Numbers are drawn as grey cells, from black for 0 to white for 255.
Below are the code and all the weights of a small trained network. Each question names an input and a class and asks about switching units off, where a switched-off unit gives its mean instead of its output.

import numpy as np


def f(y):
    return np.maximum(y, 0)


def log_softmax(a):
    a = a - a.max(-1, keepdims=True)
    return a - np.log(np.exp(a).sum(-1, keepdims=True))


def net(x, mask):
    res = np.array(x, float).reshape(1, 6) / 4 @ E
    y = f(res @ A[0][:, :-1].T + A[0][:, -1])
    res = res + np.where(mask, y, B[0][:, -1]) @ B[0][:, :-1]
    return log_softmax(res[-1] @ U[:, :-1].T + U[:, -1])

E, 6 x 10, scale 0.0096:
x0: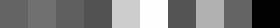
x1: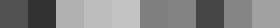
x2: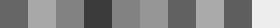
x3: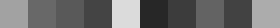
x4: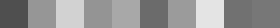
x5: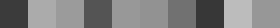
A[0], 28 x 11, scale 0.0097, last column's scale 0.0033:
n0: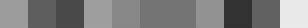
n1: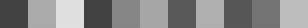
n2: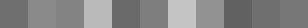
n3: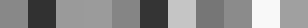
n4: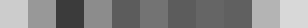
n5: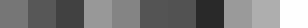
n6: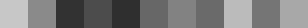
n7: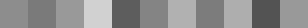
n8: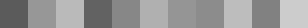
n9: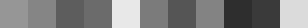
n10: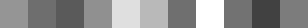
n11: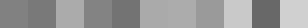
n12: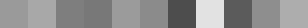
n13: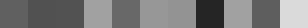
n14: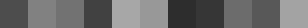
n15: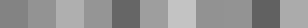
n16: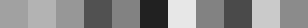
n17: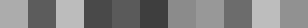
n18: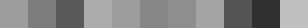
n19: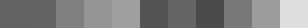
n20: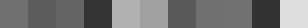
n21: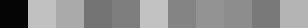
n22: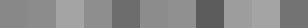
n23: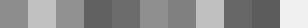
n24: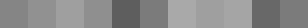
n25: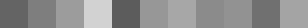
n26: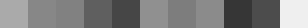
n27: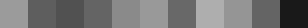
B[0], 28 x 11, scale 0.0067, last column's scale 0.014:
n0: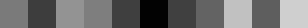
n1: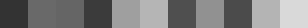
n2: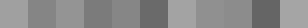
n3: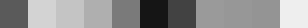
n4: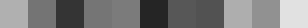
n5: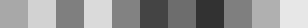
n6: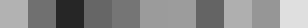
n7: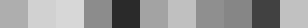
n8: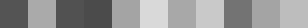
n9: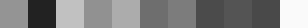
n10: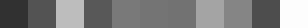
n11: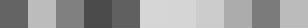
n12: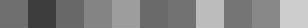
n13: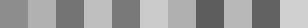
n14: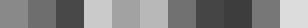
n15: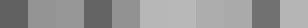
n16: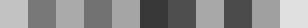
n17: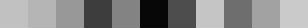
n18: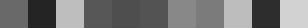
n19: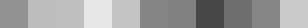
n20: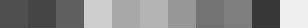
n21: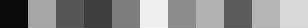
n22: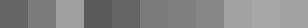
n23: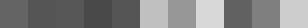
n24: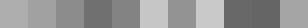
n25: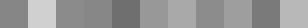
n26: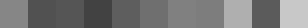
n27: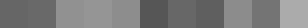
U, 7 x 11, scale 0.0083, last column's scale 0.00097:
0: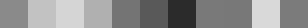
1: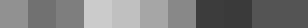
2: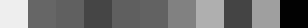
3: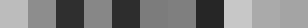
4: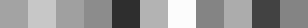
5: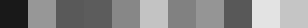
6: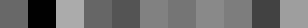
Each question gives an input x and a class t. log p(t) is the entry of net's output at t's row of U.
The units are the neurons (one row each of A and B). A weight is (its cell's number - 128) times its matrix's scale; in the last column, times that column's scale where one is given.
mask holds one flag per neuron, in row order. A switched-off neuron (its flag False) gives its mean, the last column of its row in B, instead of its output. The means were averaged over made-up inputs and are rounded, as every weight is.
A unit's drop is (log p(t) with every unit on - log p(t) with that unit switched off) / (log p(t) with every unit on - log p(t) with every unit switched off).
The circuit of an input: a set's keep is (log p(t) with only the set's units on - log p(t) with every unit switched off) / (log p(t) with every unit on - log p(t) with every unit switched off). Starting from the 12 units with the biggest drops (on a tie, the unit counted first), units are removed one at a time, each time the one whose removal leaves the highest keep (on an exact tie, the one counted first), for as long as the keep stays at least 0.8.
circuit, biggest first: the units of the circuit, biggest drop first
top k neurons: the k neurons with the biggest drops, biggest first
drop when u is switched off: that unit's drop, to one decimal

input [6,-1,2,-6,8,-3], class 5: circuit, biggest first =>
[n21]
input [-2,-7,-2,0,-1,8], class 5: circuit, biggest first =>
[n0, n7]
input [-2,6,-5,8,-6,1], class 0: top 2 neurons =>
[n3, n5]
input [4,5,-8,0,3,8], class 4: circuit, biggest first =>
[n11, n13]
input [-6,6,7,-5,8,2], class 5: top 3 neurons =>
[n21, n8, n1]
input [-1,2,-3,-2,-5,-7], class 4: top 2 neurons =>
[n7, n13]
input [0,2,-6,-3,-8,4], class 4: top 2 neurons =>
[n7, n13]
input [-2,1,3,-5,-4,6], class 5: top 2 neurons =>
[n21, n8]
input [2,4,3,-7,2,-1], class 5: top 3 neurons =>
[n21, n1, n8]
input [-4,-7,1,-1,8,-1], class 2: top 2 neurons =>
[n16, n17]
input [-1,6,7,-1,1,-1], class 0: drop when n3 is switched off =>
0.3
